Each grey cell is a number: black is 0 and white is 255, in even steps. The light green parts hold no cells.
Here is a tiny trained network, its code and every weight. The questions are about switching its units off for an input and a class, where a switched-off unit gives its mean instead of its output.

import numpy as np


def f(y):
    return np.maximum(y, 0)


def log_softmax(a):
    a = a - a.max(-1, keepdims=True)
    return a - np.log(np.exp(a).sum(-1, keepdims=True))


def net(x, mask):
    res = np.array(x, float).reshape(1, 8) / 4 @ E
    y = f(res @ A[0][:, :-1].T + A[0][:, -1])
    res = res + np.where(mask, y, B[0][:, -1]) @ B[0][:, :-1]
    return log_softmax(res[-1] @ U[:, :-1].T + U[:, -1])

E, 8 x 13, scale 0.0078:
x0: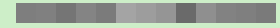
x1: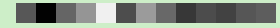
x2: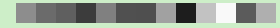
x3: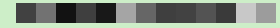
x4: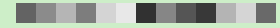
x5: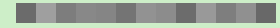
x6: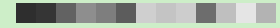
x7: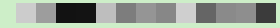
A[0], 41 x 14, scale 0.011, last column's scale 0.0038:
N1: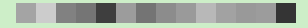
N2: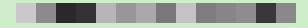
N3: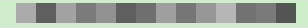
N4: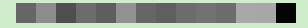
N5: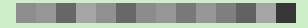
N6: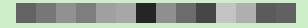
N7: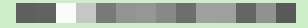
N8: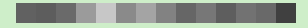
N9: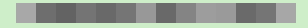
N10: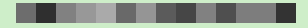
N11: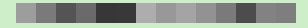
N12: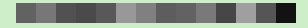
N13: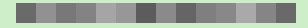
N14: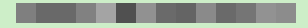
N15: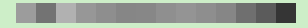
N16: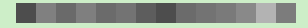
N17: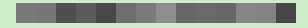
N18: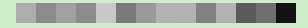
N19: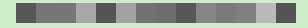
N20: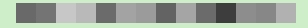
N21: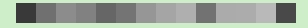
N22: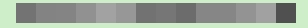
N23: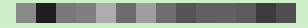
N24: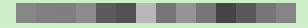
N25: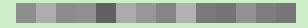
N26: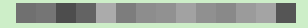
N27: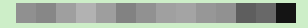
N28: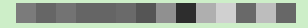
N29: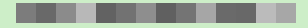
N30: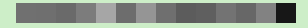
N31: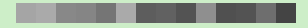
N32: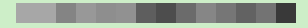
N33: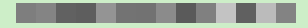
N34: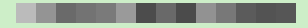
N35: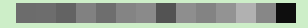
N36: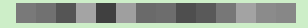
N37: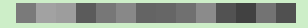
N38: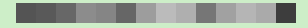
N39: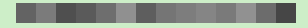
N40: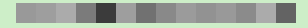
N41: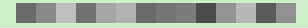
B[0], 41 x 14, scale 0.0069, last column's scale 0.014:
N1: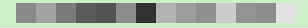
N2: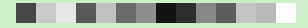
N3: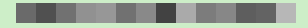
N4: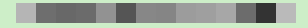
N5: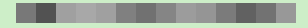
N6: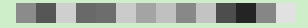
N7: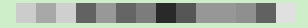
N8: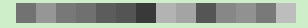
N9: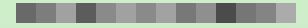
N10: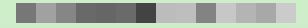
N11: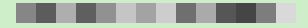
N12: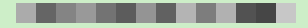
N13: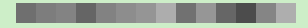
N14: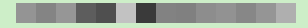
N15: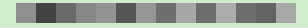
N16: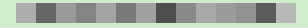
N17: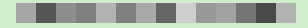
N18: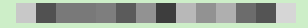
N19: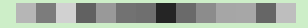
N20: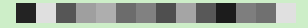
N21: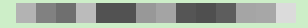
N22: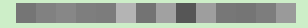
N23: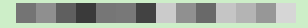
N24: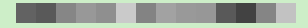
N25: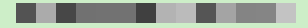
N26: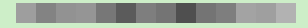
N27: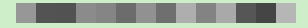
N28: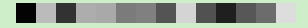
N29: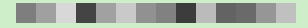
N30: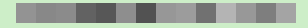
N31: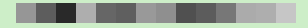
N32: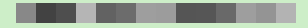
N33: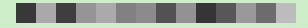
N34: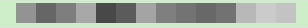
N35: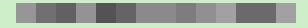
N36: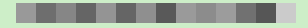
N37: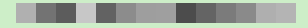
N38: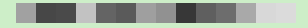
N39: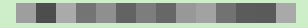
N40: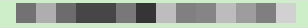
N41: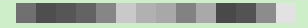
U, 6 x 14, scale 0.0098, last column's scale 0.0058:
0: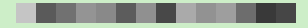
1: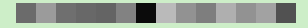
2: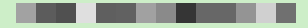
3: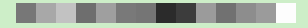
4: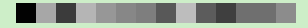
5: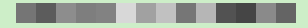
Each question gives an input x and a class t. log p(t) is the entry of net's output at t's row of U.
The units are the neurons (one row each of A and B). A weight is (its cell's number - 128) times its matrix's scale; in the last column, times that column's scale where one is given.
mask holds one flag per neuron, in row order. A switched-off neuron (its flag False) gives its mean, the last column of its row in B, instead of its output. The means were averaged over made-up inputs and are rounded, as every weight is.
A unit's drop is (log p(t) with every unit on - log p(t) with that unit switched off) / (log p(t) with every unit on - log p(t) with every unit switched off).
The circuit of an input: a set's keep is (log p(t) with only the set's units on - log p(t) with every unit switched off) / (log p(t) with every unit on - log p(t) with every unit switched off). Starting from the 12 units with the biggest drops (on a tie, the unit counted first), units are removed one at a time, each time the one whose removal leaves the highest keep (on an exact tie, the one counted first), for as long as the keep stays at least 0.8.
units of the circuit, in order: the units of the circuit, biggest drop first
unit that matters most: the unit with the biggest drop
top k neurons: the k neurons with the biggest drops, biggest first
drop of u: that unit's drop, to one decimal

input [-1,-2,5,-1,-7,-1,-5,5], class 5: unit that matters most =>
N11
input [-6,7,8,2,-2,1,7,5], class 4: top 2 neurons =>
[N28; N33]
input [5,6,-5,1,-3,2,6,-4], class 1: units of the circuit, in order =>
[N10; N23]
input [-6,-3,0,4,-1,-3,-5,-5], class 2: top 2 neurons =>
[N31; N2]
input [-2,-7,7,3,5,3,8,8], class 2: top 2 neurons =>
[N38; N21]
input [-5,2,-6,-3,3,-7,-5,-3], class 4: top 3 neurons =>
[N20; N38; N21]
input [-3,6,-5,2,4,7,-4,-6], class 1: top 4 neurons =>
[N10; N2; N23; N8]
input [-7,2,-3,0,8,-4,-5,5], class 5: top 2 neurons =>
[N6; N41]
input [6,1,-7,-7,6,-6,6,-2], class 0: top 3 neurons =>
[N7; N18; N28]
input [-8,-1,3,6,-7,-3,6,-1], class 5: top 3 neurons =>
[N11; N29; N18]
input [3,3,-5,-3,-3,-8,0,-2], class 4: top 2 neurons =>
[N20; N6]
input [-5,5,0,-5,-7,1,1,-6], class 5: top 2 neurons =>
[N2; N24]
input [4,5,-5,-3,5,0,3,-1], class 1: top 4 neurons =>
[N28; N23; N8; N10]
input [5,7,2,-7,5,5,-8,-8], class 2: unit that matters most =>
N31
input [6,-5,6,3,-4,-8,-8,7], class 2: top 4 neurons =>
[N34; N31; N37; N32]
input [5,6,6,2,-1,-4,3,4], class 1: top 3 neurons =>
[N23; N20; N14]
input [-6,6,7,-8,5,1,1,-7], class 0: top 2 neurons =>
[N7; N2]
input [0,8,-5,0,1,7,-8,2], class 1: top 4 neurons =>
[N23; N10; N8; N38]
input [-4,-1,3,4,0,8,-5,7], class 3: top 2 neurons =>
[N2; N38]
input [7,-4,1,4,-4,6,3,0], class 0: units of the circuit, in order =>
[N17]
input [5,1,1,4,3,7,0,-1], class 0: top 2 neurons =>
[N2; N11]
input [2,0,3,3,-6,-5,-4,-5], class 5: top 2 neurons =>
[N2; N11]
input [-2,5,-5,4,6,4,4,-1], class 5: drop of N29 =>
-0.1
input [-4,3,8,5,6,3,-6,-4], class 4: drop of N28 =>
1.5
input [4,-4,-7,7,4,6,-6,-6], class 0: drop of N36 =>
0.3
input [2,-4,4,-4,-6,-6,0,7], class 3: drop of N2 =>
1.3
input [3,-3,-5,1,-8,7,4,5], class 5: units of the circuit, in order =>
[N11]
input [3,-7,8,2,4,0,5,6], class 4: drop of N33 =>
0.6
